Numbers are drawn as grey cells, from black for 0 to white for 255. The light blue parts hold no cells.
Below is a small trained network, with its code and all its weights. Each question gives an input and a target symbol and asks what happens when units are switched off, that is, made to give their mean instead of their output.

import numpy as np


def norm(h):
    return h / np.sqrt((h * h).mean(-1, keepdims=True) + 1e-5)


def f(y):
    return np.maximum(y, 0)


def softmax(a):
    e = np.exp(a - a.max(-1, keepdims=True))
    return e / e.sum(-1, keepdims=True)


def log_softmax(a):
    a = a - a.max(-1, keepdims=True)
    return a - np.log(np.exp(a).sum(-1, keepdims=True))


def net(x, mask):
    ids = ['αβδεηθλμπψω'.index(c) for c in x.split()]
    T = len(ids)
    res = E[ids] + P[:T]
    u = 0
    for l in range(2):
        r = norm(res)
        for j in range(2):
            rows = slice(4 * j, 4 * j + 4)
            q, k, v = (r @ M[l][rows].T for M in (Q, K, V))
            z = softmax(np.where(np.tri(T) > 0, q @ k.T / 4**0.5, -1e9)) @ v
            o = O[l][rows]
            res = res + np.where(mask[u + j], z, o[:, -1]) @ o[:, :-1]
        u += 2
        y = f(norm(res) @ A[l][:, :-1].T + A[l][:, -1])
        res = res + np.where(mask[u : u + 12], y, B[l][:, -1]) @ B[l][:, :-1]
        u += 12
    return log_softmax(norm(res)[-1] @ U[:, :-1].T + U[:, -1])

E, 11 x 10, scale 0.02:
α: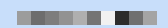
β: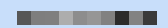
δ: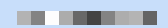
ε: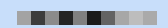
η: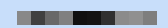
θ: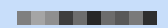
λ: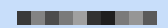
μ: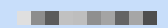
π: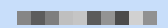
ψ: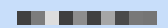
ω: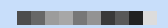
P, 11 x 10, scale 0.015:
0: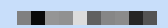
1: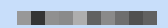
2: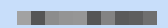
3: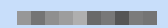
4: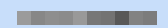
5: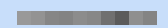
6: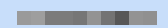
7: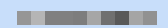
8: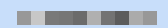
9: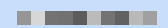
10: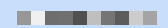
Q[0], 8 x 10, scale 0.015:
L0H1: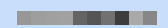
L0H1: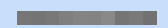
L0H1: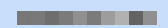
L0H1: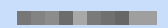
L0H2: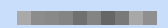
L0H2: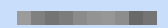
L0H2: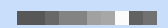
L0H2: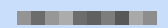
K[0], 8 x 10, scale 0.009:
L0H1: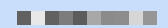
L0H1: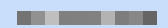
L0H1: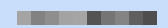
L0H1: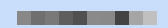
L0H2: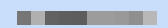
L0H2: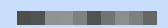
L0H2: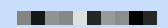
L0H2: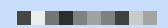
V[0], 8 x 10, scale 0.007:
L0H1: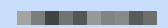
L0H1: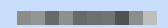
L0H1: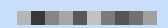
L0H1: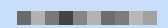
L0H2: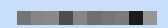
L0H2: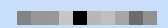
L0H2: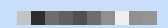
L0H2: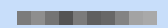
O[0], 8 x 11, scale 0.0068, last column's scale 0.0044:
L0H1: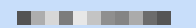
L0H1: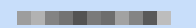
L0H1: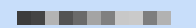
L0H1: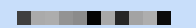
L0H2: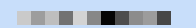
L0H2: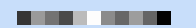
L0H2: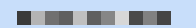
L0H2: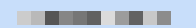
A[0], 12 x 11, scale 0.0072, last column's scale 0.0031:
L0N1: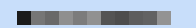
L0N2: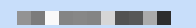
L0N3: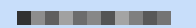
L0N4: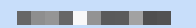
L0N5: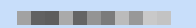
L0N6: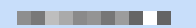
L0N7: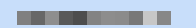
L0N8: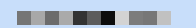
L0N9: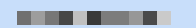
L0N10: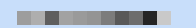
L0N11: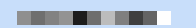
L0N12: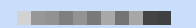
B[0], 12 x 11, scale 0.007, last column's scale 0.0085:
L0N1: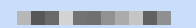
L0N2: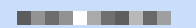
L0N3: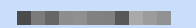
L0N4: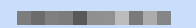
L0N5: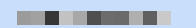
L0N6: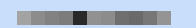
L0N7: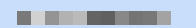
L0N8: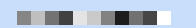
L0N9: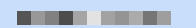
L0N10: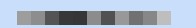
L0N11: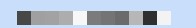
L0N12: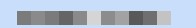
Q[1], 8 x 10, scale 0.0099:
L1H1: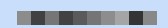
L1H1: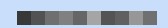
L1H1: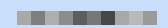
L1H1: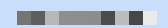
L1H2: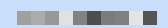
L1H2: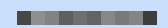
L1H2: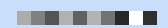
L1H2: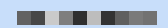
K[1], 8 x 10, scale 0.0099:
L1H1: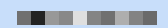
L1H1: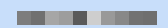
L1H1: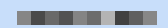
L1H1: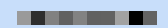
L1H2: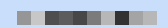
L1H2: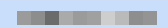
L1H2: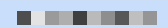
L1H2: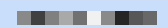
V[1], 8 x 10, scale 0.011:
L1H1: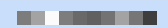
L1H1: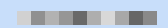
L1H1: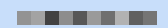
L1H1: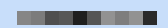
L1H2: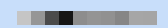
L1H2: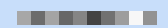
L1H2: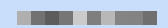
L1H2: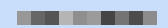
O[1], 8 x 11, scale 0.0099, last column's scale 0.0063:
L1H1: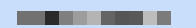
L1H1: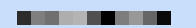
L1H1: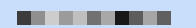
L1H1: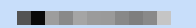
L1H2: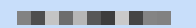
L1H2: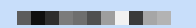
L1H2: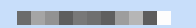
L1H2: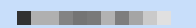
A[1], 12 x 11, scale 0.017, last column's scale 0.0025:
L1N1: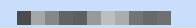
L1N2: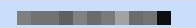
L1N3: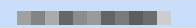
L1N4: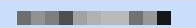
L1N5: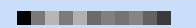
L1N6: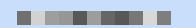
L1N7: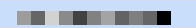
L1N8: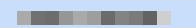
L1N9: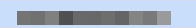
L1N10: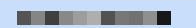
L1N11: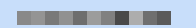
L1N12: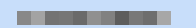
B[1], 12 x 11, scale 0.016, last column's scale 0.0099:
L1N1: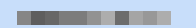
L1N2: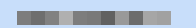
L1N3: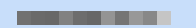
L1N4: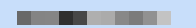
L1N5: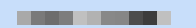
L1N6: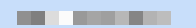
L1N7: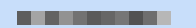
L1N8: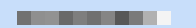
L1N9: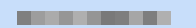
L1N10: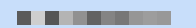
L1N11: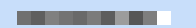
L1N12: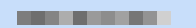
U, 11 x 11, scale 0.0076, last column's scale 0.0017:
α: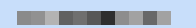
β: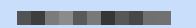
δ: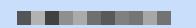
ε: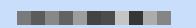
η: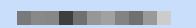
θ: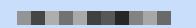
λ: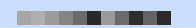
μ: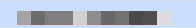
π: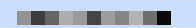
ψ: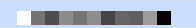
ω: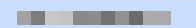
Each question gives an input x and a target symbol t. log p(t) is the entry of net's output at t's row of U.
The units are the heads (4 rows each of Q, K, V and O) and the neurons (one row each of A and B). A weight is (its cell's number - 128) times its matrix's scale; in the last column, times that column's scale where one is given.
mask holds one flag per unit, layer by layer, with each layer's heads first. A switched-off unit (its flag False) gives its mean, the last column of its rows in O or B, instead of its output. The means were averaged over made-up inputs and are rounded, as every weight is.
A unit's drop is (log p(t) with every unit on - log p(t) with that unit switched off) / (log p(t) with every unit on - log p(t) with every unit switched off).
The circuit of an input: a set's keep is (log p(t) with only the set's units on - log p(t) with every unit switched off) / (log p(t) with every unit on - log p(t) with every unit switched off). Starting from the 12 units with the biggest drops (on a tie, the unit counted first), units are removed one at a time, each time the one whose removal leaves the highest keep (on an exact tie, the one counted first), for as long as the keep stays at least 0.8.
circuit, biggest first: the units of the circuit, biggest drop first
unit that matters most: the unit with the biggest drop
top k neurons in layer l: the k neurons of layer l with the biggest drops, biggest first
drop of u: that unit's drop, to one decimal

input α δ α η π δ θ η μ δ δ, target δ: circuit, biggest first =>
(L1H1; L0H2; L1N10)
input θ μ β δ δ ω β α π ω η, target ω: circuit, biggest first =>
(L1N6; L1H2)
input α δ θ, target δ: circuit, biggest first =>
(L1H1; L1N10)
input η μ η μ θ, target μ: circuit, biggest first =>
(L1N5; L1H1)
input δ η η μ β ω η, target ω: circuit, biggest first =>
(L1H2; L1N6)
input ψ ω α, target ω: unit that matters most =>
L1H2
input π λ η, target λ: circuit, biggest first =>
(L1H1; L0H1; L0N8; L1N7)
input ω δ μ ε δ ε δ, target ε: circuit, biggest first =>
(L1H2; L0H2)
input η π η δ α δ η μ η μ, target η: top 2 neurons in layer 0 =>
(L0N12; L0N8)
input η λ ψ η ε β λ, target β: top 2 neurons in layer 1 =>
(L1N11; L1N6)
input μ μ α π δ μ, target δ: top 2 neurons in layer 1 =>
(L1N10; L1N8)
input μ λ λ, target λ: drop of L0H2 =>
0.5
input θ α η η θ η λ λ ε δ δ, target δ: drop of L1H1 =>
1.0
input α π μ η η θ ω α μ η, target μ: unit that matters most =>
L1N5
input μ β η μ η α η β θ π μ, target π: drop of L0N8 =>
0.3
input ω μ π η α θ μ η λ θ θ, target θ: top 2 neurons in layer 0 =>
(L0N8; L0N9)
